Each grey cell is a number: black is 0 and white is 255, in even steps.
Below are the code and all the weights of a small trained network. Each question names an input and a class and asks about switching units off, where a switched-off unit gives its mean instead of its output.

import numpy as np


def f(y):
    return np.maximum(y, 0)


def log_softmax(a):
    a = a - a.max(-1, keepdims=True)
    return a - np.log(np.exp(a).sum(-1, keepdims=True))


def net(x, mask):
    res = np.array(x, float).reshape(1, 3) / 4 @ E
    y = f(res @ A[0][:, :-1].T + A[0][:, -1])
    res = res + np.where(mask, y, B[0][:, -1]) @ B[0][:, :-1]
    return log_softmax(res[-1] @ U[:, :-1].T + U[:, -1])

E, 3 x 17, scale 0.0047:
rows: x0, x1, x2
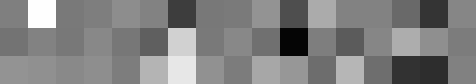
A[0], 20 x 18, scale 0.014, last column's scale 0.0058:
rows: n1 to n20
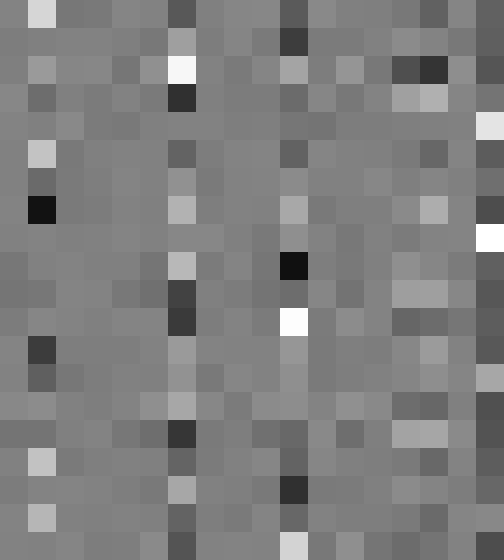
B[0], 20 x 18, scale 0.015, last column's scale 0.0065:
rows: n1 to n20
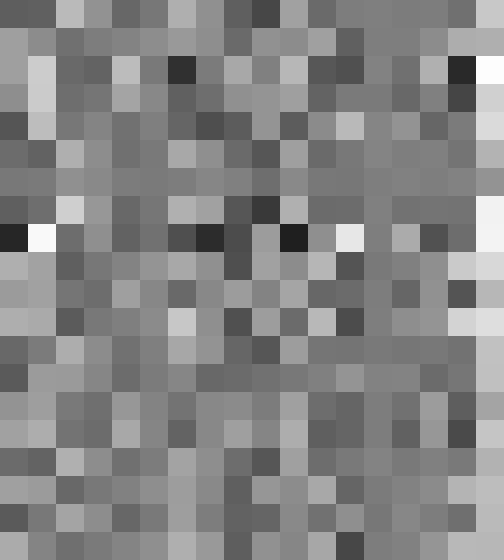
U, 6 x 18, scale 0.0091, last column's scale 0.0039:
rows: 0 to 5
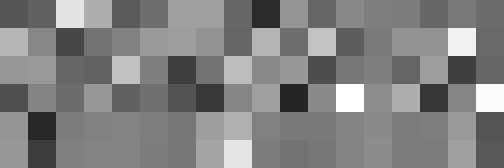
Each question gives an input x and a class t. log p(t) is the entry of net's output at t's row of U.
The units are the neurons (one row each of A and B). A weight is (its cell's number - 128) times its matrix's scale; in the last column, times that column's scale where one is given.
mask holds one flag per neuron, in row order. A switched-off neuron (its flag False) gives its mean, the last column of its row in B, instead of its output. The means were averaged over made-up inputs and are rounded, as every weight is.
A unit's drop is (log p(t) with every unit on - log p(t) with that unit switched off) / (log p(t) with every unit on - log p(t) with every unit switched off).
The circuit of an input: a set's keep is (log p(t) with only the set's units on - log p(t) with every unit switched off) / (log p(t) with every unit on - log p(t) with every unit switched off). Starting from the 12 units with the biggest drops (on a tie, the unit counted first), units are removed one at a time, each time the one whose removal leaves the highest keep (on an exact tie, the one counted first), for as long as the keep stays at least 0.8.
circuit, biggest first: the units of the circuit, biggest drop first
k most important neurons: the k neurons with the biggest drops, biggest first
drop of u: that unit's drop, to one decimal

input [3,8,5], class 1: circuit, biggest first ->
n10
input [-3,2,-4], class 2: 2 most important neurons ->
n16, n4
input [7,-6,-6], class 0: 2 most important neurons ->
n1, n3
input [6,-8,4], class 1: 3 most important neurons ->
n12, n20, n8
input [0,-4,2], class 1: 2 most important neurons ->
n12, n20
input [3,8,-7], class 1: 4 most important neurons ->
n10, n3, n18, n2
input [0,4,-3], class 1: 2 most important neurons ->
n3, n10
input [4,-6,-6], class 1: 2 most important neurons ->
n12, n3
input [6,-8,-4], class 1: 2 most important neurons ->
n12, n20
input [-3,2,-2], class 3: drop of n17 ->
0.1
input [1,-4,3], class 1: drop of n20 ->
0.2
